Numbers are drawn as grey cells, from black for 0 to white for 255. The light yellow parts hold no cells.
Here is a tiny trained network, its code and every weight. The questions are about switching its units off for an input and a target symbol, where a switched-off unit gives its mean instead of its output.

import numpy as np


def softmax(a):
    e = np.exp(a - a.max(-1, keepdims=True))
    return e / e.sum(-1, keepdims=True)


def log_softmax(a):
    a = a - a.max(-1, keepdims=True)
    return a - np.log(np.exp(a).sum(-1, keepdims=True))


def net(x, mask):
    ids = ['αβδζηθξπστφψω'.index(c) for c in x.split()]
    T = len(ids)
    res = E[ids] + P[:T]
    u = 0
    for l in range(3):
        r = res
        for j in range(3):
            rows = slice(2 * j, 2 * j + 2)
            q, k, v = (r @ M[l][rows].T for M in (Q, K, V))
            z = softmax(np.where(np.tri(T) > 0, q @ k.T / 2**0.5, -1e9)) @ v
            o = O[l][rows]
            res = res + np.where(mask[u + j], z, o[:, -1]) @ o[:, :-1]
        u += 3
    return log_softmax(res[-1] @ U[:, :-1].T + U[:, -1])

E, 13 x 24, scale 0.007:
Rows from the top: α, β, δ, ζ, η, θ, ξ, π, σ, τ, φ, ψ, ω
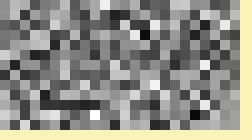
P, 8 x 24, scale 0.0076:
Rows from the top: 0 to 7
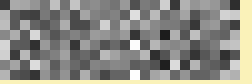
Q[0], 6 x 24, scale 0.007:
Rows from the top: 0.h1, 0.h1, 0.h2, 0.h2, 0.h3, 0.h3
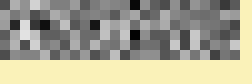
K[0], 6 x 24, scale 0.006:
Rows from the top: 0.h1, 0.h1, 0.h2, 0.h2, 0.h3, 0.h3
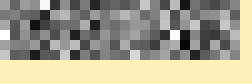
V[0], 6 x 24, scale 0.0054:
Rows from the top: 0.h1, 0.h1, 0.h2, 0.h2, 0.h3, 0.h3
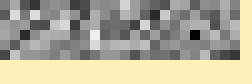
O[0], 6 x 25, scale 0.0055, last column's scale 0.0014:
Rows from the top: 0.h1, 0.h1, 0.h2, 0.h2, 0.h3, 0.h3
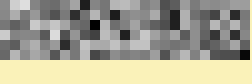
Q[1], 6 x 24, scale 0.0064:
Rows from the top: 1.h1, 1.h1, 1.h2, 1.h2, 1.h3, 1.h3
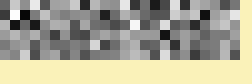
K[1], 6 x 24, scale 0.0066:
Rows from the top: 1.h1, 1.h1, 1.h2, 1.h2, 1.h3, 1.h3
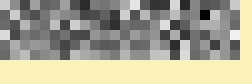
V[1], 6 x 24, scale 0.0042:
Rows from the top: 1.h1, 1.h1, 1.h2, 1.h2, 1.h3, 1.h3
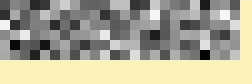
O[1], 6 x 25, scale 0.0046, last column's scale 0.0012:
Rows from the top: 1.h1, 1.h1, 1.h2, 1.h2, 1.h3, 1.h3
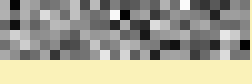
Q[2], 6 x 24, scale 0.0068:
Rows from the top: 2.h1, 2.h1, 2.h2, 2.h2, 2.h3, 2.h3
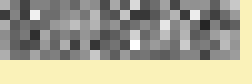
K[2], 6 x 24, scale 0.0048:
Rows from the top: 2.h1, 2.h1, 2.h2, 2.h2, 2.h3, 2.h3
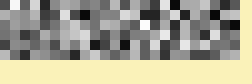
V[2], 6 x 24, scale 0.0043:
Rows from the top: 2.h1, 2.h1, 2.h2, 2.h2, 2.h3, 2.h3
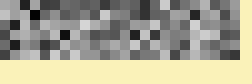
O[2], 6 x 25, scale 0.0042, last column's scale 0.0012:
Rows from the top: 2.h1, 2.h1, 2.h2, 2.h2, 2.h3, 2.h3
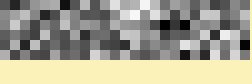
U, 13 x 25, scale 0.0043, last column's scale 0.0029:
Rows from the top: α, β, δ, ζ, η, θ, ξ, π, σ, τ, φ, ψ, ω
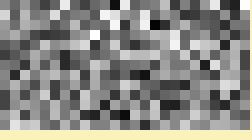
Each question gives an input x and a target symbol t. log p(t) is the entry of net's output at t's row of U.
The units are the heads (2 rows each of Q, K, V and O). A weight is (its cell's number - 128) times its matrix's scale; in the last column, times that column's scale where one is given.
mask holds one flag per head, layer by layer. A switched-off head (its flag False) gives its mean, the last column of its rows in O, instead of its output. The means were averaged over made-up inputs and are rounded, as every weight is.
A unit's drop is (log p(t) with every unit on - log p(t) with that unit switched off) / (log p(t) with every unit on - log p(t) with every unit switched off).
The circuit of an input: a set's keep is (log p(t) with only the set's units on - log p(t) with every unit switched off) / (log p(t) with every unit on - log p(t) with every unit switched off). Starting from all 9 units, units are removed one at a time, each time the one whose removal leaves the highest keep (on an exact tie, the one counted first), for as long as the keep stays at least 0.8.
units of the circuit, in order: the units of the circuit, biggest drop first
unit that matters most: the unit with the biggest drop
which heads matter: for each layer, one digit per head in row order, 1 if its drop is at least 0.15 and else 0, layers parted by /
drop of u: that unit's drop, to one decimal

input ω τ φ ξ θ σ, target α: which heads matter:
000 / 100 / 100
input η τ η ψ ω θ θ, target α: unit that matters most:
1.h1
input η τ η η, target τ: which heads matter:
100 / 000 / 100
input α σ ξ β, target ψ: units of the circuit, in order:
[0.h2; 1.h1]
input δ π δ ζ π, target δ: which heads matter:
000 / 110 / 000
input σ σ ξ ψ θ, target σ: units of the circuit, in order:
[2.h2; 1.h3; 0.h1]
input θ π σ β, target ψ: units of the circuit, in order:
[0.h2; 0.h3]
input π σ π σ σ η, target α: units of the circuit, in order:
[1.h2; 2.h1; 0.h3]
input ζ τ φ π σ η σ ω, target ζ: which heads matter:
010 / 000 / 000
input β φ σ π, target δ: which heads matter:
000 / 100 / 000
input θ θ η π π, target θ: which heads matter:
000 / 100 / 110
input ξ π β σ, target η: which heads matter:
100 / 000 / 000
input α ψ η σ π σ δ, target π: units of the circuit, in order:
[1.h1; 0.h3]
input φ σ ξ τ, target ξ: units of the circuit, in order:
[2.h3; 0.h3; 2.h1; 1.h1]
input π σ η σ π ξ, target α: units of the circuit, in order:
[1.h1]
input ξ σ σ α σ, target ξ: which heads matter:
001 / 001 / 001
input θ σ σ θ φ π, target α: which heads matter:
000 / 110 / 100
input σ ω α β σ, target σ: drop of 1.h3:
0.2
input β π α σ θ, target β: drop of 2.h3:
0.4
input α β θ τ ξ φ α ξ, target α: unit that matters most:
0.h3
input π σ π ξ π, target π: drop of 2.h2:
0.1
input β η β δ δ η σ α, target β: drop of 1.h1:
0.1
